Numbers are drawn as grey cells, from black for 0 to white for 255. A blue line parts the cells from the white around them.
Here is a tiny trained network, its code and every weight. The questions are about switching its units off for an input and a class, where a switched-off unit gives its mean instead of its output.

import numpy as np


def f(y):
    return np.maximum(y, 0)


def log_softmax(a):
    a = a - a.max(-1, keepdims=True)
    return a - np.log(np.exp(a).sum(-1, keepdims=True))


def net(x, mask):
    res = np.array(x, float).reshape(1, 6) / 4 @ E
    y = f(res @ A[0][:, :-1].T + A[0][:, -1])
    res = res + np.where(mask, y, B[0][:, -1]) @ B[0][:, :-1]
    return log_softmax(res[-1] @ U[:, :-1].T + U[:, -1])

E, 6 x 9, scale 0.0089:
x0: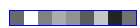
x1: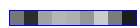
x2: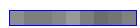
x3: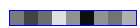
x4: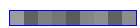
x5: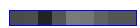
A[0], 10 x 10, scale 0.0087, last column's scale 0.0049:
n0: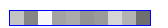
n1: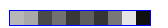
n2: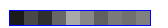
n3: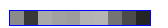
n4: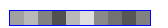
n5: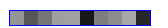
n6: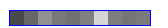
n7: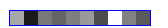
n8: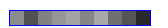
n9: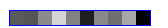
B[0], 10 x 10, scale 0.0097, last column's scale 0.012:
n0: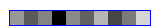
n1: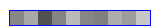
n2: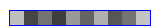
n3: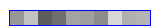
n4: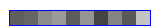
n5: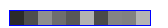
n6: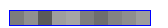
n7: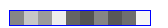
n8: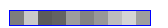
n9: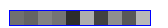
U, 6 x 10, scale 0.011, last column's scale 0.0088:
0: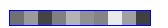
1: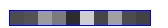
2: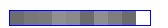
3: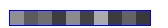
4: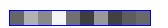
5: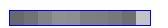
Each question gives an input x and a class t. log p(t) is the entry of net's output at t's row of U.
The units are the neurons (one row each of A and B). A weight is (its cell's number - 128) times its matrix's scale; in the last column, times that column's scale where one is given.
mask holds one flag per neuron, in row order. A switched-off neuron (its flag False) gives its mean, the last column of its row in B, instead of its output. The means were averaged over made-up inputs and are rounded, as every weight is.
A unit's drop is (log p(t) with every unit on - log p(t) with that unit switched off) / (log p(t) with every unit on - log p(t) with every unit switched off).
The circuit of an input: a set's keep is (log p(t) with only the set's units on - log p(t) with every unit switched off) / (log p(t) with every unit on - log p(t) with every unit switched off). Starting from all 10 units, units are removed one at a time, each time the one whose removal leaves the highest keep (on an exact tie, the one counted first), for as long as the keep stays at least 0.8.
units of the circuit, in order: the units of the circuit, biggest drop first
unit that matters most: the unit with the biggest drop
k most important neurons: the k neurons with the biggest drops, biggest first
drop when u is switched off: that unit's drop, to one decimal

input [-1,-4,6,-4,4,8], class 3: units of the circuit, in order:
(n2)
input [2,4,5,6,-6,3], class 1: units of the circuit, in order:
(n9, n5)
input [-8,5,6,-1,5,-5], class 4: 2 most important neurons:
(n7, n2)
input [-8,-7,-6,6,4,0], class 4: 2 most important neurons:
(n7, n3)
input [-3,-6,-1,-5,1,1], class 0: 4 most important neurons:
(n1, n9, n5, n0)
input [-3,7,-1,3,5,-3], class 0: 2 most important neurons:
(n3, n8)
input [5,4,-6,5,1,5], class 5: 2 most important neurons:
(n7, n0)
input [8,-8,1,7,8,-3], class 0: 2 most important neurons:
(n1, n7)
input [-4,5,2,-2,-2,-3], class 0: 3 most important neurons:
(n3, n8, n2)
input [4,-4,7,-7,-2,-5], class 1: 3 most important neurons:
(n4, n7, n2)
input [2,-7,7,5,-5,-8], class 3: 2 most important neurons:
(n0, n3)
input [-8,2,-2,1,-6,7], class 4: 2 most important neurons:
(n7, n0)
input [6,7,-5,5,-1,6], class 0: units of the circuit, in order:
(n8, n3)
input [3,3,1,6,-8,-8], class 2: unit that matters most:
n2
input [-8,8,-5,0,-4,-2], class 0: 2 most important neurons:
(n3, n8)
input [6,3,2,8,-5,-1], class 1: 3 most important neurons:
(n9, n5, n7)
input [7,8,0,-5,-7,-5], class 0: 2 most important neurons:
(n3, n7)
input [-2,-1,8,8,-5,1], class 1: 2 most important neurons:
(n9, n5)
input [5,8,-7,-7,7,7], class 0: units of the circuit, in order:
(n3, n8)
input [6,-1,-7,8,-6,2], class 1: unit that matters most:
n9
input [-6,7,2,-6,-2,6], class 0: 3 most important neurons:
(n3, n8, n0)
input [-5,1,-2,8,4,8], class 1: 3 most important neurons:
(n9, n5, n0)
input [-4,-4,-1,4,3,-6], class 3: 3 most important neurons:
(n0, n3, n4)
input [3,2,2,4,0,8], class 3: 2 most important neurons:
(n2, n7)
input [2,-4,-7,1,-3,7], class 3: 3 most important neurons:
(n2, n7, n3)
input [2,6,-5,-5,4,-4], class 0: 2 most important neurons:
(n3, n7)
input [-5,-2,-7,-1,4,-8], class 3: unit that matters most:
n0
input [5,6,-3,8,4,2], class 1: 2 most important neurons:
(n9, n5)
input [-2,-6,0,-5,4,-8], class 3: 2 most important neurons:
(n0, n3)
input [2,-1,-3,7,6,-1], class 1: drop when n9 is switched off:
0.2
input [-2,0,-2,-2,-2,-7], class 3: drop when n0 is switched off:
0.8
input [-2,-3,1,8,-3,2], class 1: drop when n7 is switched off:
0.0
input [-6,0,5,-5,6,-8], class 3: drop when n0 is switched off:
1.4
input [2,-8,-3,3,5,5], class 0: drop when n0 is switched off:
0.1
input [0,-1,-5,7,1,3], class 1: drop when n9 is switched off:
0.2
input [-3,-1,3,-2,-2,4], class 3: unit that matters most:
n2
